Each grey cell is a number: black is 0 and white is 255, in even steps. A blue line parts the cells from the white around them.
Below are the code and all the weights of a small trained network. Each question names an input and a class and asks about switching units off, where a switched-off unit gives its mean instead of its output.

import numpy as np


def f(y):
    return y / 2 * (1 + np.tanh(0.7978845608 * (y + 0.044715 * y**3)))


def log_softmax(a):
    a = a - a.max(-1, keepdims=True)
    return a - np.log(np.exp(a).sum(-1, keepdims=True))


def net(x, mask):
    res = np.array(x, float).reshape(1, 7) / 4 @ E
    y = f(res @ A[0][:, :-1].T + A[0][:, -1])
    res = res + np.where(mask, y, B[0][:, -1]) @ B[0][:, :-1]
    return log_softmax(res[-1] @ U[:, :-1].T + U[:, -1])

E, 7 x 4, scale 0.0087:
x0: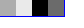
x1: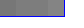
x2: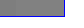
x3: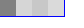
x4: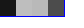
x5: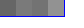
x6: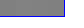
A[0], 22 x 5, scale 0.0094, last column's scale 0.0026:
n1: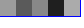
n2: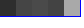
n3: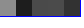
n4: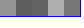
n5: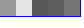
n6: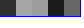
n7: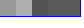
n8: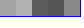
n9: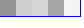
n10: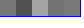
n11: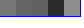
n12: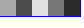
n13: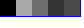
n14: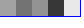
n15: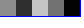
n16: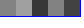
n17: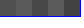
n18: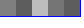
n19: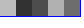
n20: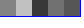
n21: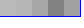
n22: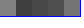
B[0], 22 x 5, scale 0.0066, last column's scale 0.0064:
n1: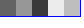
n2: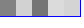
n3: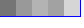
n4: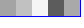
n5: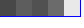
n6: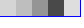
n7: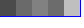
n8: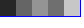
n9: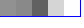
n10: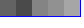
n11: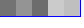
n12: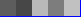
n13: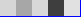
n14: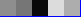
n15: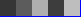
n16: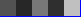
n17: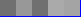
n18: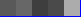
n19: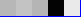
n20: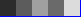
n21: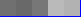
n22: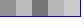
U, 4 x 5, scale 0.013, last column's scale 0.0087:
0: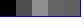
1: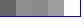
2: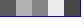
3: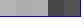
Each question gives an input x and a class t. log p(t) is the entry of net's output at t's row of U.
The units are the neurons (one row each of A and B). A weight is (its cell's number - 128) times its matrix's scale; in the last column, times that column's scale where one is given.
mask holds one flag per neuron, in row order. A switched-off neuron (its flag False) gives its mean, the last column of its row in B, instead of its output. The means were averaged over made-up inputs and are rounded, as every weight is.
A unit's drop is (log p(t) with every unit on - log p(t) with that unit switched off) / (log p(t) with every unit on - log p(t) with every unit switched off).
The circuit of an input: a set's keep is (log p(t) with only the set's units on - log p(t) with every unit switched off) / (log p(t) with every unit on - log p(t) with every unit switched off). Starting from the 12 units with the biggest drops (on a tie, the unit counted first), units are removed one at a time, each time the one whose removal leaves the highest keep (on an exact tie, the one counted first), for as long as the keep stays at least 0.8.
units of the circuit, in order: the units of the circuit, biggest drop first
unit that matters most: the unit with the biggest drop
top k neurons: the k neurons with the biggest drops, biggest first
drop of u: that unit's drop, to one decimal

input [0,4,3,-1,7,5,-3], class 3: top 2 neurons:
n13, n6
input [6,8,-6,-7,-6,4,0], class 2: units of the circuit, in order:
n22
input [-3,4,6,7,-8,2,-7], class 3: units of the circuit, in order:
n19, n4
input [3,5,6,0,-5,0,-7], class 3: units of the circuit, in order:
n19, n9
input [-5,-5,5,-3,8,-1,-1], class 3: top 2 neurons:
n6, n13
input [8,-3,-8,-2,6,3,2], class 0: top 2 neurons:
n20, n5
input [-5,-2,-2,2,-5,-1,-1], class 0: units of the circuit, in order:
n15, n12
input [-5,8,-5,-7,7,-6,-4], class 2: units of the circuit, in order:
n2, n1
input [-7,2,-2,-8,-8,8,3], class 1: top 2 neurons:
n19, n15
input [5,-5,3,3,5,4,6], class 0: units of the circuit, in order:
n5, n20
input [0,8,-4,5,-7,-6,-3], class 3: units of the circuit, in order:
n19, n1
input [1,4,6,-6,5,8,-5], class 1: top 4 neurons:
n13, n9, n6, n21
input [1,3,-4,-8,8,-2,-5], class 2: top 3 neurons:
n2, n1, n11
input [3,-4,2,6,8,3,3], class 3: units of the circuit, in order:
n13
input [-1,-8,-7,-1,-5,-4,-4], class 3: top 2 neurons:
n19, n9
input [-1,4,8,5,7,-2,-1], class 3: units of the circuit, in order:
n13, n6
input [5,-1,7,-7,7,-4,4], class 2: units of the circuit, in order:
n2, n11
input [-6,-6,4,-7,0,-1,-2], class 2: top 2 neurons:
n2, n1
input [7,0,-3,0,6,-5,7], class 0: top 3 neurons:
n5, n20, n8
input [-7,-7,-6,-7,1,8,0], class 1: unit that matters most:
n2
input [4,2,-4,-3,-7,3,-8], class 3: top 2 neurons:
n19, n4
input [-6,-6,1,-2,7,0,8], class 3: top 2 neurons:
n6, n13
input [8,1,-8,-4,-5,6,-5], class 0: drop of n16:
0.1
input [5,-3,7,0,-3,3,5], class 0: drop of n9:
0.0
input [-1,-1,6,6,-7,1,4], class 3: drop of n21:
-0.1
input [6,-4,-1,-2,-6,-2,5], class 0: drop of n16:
0.2
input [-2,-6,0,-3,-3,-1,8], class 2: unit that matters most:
n13
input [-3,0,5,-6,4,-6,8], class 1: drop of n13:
0.2
